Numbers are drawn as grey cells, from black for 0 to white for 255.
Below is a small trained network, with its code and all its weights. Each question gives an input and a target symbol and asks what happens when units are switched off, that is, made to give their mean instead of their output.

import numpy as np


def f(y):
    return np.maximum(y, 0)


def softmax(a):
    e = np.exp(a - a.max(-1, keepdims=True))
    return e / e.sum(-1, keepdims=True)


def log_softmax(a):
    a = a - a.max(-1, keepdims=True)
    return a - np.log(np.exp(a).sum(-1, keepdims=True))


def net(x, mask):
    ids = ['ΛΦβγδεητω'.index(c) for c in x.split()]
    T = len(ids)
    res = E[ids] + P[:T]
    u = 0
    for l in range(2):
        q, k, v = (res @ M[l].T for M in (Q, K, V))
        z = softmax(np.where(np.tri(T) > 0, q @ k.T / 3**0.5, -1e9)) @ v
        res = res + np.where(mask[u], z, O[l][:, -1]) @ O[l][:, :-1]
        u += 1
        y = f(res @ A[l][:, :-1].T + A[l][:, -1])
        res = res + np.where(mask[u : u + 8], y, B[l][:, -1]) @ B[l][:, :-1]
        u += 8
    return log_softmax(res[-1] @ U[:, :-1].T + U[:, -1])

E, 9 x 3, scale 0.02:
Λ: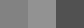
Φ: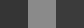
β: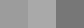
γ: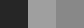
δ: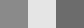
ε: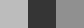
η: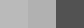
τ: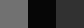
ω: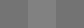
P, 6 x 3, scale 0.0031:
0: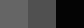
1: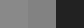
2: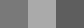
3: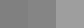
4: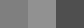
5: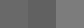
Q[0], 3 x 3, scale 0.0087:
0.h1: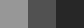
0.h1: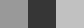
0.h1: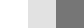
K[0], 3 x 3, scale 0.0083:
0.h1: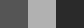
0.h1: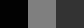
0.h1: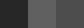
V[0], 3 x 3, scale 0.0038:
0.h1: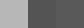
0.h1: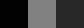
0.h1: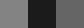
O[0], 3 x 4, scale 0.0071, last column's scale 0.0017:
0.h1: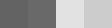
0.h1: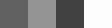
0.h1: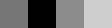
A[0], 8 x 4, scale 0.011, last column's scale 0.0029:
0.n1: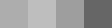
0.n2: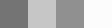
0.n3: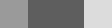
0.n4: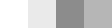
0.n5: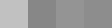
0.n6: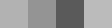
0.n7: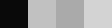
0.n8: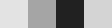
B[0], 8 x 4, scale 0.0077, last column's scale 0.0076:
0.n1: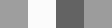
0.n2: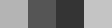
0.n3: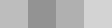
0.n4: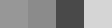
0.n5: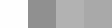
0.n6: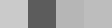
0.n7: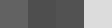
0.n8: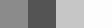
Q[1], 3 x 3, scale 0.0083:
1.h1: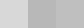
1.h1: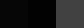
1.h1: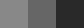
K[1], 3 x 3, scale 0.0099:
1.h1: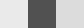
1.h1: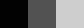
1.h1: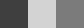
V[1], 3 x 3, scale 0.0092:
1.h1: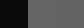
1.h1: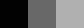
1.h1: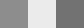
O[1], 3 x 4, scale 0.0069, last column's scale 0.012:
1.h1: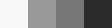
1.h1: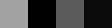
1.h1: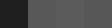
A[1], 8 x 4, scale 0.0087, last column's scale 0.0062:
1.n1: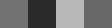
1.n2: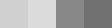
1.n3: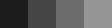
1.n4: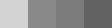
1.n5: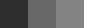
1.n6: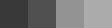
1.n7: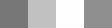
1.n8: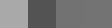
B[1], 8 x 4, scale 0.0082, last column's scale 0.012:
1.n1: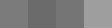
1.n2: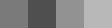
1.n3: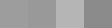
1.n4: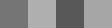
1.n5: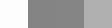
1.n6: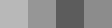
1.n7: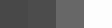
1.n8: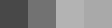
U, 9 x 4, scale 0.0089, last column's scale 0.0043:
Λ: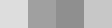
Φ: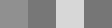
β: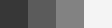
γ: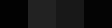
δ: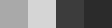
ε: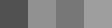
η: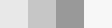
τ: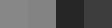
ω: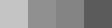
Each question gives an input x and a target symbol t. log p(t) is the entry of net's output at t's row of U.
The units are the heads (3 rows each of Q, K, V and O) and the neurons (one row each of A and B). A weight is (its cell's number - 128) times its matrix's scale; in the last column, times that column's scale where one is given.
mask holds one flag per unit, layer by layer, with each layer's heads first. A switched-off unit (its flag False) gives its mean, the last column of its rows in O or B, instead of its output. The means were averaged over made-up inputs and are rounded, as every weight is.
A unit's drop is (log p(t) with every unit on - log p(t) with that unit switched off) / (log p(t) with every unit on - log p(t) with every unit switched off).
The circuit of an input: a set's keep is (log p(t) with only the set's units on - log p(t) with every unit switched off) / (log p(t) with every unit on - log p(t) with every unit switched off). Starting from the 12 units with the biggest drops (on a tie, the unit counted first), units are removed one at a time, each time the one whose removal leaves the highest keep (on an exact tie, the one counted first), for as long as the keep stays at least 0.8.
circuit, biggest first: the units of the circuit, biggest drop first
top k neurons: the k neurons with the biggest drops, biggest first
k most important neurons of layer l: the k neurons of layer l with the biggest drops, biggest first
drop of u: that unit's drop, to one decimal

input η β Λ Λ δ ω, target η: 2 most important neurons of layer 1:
1.n7, 1.n5
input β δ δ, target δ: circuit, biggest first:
0.n4, 0.n1, 0.h1
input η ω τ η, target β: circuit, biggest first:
1.h1, 1.n7, 0.n8
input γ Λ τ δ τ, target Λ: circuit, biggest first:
0.n7, 1.h1
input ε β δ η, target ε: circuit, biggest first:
1.h1, 0.n1
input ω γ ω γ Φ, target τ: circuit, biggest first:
1.h1, 0.n7
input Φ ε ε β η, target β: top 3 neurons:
1.n7, 0.n8, 0.n6
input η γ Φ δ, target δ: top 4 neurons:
0.n4, 0.n2, 1.n5, 0.n1
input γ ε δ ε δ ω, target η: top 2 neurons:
1.n7, 0.n7
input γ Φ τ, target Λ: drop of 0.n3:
0.2
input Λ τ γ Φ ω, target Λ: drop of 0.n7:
0.3
